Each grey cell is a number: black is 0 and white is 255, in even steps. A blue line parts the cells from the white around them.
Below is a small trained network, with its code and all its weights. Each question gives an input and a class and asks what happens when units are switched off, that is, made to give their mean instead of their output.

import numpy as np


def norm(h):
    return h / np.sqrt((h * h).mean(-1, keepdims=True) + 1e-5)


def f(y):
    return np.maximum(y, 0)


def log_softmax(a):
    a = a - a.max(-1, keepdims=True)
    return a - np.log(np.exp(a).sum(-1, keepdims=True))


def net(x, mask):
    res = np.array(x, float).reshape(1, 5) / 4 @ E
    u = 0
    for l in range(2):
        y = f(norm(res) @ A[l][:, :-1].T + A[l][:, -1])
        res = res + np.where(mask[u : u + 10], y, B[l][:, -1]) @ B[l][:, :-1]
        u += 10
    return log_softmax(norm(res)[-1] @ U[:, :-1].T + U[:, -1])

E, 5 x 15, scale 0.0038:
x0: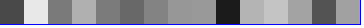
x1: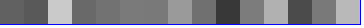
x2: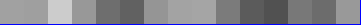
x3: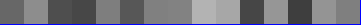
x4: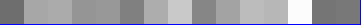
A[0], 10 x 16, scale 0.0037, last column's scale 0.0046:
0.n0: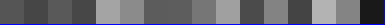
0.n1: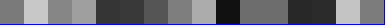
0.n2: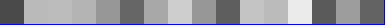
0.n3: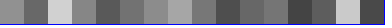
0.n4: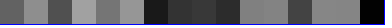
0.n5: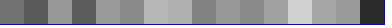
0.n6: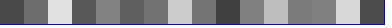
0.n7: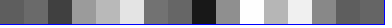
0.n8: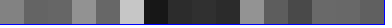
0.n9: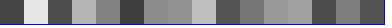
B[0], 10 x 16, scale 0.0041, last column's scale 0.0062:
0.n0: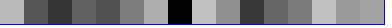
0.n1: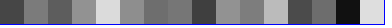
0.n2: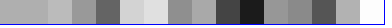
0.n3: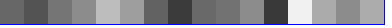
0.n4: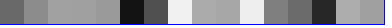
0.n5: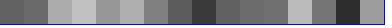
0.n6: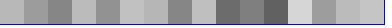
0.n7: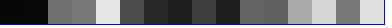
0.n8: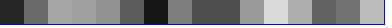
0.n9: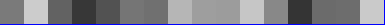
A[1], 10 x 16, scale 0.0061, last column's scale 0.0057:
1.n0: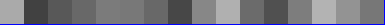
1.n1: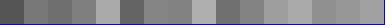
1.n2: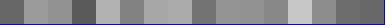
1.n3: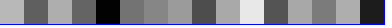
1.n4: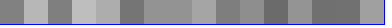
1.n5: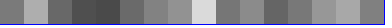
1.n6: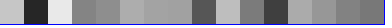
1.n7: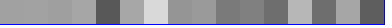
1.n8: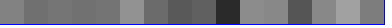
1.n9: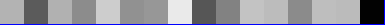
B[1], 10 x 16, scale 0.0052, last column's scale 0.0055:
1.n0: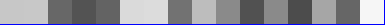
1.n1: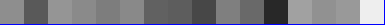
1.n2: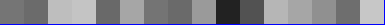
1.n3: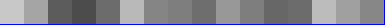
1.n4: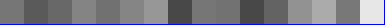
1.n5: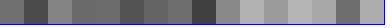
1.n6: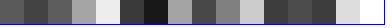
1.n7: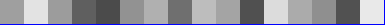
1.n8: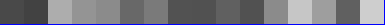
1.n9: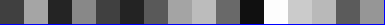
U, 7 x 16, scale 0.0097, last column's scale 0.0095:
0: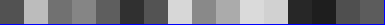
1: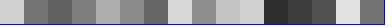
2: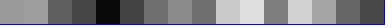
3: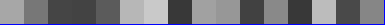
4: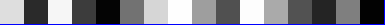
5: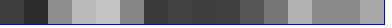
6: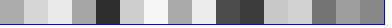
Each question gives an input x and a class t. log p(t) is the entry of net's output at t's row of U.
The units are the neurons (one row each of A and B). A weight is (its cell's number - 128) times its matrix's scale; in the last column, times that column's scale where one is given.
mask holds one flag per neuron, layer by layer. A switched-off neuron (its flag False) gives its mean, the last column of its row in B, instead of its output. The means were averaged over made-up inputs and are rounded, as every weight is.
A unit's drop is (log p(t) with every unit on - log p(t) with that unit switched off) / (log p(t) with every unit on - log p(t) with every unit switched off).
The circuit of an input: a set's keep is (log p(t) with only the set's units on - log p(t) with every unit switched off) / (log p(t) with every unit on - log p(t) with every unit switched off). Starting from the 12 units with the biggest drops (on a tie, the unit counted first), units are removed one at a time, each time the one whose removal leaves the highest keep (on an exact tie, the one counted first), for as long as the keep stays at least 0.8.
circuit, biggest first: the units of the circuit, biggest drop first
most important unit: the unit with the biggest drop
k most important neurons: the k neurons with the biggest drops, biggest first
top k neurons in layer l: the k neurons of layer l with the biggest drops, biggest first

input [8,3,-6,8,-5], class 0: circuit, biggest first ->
[0.n7, 0.n4]
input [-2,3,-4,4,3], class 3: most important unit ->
0.n0
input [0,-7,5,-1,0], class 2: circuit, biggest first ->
[0.n7, 0.n2, 0.n1]
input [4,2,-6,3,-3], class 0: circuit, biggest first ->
[0.n4, 0.n7]
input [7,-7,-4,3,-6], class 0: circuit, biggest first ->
[0.n9, 0.n7, 0.n4]
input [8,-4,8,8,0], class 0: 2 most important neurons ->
[0.n9, 0.n1]
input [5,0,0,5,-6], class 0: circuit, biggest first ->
[0.n7, 0.n4, 0.n9]
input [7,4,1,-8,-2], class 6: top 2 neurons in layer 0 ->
[0.n2, 0.n6]
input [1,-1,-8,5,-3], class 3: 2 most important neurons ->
[0.n0, 1.n0]
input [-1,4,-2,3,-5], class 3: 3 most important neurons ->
[0.n0, 1.n6, 1.n0]
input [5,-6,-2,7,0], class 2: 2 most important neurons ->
[1.n5, 1.n6]
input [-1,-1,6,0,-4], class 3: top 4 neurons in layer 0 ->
[0.n2, 0.n7, 0.n5, 0.n6]
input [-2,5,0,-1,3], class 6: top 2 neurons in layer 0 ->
[0.n6, 0.n7]
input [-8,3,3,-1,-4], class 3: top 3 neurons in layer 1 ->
[1.n0, 1.n1, 1.n8]
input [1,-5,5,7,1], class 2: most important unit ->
1.n5
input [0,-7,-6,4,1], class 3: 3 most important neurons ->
[1.n0, 1.n6, 0.n8]
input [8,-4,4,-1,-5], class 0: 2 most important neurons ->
[0.n9, 0.n7]
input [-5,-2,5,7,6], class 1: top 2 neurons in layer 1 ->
[1.n6, 1.n8]
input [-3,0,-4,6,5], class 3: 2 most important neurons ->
[1.n0, 0.n0]
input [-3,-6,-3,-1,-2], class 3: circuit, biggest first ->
[1.n0]
